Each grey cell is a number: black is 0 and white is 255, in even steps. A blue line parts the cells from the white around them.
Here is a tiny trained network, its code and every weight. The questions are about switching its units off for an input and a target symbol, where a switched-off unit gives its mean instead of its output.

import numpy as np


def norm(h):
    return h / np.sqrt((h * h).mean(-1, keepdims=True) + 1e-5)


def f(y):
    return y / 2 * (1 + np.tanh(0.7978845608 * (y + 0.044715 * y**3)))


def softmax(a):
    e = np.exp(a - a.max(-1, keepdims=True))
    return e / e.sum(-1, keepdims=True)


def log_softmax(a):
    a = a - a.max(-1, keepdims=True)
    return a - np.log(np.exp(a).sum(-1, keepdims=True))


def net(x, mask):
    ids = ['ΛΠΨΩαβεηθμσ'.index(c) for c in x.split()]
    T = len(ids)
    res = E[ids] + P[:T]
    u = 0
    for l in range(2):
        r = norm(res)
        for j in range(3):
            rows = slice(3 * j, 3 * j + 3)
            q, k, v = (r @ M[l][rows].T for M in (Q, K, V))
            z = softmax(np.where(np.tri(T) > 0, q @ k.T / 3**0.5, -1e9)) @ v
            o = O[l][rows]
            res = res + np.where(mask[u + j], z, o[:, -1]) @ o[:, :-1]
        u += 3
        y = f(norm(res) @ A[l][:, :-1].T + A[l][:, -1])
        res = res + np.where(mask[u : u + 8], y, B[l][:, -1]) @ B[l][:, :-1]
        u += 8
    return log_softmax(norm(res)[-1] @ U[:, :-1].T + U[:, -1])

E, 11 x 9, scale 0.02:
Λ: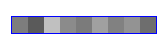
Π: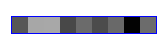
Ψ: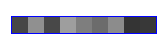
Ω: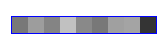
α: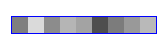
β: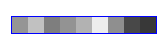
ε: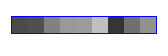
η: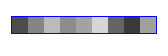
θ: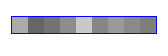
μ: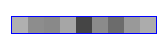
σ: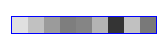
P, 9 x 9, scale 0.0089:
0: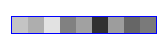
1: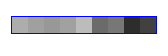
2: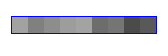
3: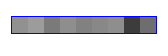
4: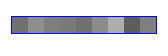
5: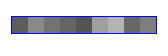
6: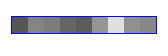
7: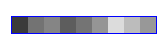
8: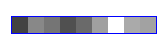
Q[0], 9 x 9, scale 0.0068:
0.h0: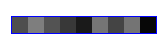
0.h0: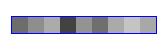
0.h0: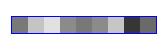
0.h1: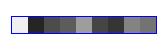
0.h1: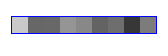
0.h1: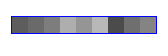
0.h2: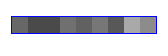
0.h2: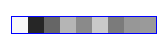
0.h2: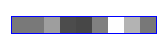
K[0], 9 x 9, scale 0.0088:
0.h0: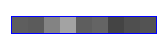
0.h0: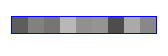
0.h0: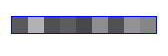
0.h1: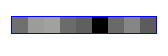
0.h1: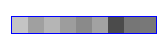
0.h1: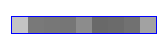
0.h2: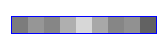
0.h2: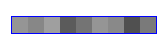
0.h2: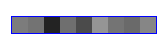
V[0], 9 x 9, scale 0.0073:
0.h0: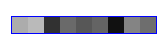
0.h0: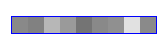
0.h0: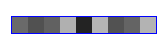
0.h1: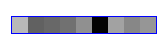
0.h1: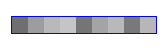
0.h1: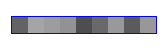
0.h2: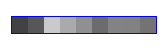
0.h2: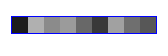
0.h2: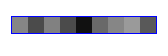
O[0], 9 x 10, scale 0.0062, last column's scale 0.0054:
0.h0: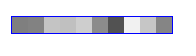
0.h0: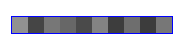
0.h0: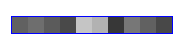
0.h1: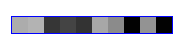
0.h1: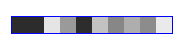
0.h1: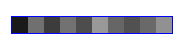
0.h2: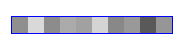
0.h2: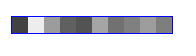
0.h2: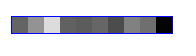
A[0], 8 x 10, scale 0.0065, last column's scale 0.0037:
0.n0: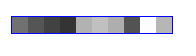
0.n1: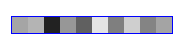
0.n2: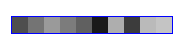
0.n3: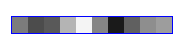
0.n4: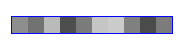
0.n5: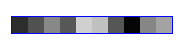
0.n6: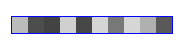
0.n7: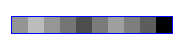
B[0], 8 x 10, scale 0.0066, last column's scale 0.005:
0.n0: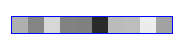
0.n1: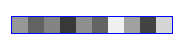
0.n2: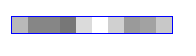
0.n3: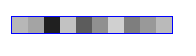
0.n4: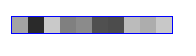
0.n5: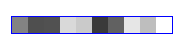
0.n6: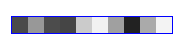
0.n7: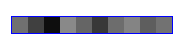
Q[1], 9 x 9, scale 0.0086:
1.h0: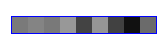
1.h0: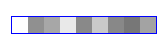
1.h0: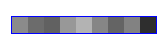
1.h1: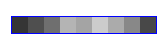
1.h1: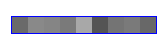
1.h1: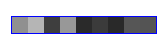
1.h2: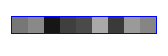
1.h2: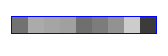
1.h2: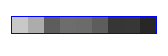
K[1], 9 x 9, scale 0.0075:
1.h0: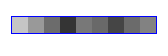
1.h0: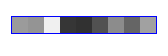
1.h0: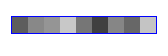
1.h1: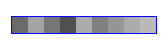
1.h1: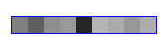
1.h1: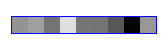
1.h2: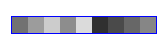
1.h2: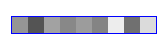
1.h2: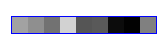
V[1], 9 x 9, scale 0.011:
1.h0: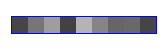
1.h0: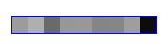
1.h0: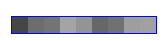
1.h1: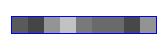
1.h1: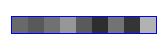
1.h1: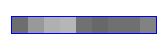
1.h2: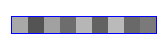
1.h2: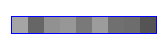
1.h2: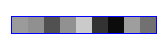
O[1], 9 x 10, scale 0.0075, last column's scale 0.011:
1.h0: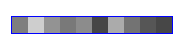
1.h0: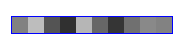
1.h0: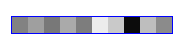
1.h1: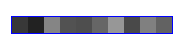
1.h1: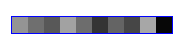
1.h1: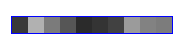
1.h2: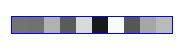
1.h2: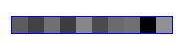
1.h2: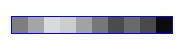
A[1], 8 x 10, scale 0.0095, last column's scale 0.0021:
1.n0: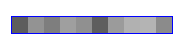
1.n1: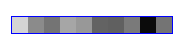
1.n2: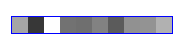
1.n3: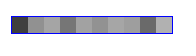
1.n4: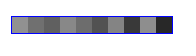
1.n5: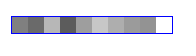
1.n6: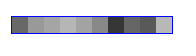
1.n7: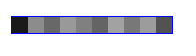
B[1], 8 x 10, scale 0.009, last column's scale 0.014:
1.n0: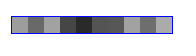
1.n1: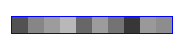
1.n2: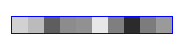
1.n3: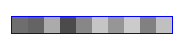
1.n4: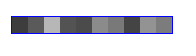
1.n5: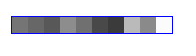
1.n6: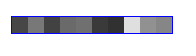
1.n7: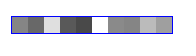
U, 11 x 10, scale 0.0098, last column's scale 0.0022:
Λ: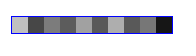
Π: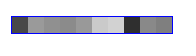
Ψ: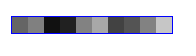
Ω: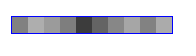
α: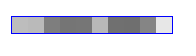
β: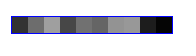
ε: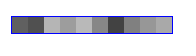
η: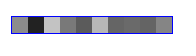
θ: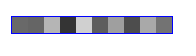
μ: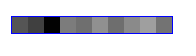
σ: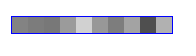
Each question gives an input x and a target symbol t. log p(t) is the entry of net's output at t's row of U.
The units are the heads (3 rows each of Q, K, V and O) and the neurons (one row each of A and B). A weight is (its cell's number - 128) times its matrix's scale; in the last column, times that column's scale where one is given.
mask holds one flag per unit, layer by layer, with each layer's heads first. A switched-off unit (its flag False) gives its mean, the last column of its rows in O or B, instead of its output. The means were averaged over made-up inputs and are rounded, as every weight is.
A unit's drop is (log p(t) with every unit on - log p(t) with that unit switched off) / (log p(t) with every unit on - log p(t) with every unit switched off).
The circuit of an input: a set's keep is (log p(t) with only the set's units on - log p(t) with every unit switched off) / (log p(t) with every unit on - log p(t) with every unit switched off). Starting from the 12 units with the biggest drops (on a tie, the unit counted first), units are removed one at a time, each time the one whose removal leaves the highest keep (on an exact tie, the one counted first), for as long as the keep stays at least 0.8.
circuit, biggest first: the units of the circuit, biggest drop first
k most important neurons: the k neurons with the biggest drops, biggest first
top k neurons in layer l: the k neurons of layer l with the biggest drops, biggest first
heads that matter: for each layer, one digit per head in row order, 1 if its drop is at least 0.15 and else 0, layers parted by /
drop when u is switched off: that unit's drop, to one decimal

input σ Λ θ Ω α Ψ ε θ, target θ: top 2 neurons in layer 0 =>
[0.n5, 0.n4]
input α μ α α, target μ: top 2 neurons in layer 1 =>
[1.n3, 1.n2]
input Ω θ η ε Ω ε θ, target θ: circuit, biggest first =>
[1.h2, 1.h0]
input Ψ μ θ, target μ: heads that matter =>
010 / 001
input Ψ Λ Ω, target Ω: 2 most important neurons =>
[0.n2, 0.n6]
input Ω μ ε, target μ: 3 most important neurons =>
[0.n5, 0.n3, 1.n3]
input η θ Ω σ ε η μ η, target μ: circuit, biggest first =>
[1.h2, 0.n5]
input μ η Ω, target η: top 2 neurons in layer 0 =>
[0.n1, 0.n3]
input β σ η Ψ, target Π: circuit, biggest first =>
[1.n5, 1.h0]
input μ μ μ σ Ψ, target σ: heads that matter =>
100 / 011
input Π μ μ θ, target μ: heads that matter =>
011 / 001
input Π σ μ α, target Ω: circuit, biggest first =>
[1.h0, 1.n0]
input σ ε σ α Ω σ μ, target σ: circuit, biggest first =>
[1.h1, 0.n1, 1.n7]
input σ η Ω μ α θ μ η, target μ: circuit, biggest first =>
[1.h2, 0.n1, 0.n5]
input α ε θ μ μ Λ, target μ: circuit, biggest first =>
[1.h2, 1.n5]
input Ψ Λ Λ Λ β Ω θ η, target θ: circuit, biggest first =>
[1.h2, 0.h0, 0.n0]
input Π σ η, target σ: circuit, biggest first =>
[0.n1, 0.h1, 1.h1]
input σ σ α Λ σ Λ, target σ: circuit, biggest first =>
[0.n1, 1.h1]
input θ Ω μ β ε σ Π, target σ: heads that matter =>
000 / 010
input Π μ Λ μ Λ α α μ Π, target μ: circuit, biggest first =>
[1.h2, 0.n5]
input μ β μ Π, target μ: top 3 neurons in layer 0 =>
[0.n2, 0.n5, 0.n4]
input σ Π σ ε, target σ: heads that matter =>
010 / 011
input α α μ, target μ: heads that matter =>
000 / 100
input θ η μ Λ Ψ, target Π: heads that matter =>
000 / 110
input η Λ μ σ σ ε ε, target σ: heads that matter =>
000 / 010
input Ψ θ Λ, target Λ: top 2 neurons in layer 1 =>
[1.n2, 1.n7]
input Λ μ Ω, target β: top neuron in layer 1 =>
[1.n5]
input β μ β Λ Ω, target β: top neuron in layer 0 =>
[0.n5]
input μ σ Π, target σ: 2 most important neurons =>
[0.n2, 0.n1]
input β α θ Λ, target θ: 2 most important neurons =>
[0.n3, 0.n5]
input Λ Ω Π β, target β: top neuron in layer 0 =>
[0.n2]
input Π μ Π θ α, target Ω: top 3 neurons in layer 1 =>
[1.n0, 1.n2, 1.n3]
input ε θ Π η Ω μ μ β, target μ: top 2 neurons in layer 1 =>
[1.n5, 1.n7]
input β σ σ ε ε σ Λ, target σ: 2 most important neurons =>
[0.n1, 1.n7]
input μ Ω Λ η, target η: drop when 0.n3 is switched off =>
0.1
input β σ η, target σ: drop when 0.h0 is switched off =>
0.0
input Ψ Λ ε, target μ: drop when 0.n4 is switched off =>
-0.1
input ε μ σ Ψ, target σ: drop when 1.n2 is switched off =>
0.1
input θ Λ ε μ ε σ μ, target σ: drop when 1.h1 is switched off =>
0.9
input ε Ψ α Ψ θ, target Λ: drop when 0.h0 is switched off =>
0.3
